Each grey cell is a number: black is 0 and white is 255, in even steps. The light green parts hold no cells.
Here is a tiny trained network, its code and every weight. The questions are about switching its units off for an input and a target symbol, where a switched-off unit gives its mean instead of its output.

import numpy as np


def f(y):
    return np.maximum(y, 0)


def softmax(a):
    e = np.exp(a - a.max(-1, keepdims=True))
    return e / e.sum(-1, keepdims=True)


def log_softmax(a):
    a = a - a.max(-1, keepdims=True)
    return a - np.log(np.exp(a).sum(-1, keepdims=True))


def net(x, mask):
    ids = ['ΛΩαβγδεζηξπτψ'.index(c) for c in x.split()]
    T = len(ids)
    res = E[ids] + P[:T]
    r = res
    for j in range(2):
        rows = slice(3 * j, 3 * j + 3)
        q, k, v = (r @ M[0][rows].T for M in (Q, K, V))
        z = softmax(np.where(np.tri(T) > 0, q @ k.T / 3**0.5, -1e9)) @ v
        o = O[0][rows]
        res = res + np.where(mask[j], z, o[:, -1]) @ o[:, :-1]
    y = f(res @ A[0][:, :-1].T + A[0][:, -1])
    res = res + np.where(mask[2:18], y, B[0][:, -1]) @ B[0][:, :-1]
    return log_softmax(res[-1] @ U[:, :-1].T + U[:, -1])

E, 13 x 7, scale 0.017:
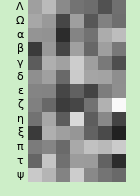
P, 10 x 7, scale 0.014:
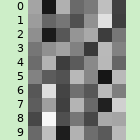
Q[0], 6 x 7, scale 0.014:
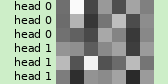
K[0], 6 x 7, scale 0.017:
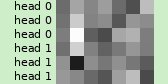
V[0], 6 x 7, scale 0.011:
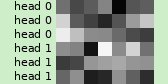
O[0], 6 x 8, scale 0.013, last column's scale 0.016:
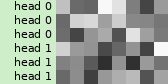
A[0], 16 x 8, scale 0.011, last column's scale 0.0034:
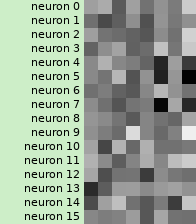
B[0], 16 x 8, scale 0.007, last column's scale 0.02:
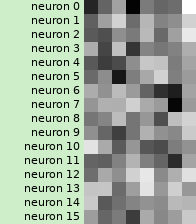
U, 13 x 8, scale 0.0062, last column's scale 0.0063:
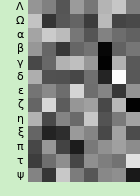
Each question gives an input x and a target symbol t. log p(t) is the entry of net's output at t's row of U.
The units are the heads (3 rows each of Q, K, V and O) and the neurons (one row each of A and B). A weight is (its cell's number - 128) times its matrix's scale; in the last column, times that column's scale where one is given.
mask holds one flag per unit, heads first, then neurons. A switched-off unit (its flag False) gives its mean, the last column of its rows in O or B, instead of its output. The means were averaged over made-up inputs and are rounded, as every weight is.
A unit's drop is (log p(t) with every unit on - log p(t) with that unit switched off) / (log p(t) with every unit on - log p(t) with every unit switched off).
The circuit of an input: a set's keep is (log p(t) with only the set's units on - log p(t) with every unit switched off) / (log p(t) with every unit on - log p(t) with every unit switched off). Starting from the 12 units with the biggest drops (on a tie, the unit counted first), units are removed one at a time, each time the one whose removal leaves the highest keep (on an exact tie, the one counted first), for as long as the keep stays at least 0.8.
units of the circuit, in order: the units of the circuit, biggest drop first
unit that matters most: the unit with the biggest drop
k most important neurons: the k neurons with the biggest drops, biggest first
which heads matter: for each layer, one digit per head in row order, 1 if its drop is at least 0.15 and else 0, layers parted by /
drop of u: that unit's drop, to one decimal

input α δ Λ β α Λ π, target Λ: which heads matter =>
11
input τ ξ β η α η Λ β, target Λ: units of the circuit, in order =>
head 1; head 0
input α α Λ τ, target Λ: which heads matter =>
11
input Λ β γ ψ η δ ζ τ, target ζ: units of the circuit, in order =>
head 0
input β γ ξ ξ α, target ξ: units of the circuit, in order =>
head 1; head 0
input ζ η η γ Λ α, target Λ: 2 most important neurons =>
neuron 13; neuron 2
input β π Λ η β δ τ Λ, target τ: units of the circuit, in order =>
head 1; head 0; neuron 1; neuron 0
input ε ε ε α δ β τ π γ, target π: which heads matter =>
10
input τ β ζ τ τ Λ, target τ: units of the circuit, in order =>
head 1; head 0; neuron 1
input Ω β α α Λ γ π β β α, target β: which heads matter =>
10
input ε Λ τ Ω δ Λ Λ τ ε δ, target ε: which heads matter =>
10
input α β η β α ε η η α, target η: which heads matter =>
11
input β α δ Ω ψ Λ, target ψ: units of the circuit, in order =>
head 0; head 1
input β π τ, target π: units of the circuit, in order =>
head 0
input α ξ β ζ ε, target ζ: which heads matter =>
11
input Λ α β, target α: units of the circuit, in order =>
head 0; neuron 2; head 1
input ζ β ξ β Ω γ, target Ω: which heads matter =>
01
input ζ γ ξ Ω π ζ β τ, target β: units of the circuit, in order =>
head 0; neuron 12
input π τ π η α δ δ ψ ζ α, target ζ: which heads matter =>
10
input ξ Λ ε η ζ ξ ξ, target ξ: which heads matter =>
11
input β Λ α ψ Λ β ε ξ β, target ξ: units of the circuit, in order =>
head 0
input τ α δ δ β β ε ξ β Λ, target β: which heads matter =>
10
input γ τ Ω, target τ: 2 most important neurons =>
neuron 1; neuron 14
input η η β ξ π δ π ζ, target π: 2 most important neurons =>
neuron 5; neuron 4
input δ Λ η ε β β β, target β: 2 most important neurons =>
neuron 1; neuron 12
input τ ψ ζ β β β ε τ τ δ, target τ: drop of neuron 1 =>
0.3
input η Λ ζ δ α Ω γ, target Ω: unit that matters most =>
neuron 12
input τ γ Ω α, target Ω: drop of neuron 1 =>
0.2
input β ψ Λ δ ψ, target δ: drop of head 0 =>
0.3
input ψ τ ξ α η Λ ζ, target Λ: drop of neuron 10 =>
0.0
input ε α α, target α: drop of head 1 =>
0.1
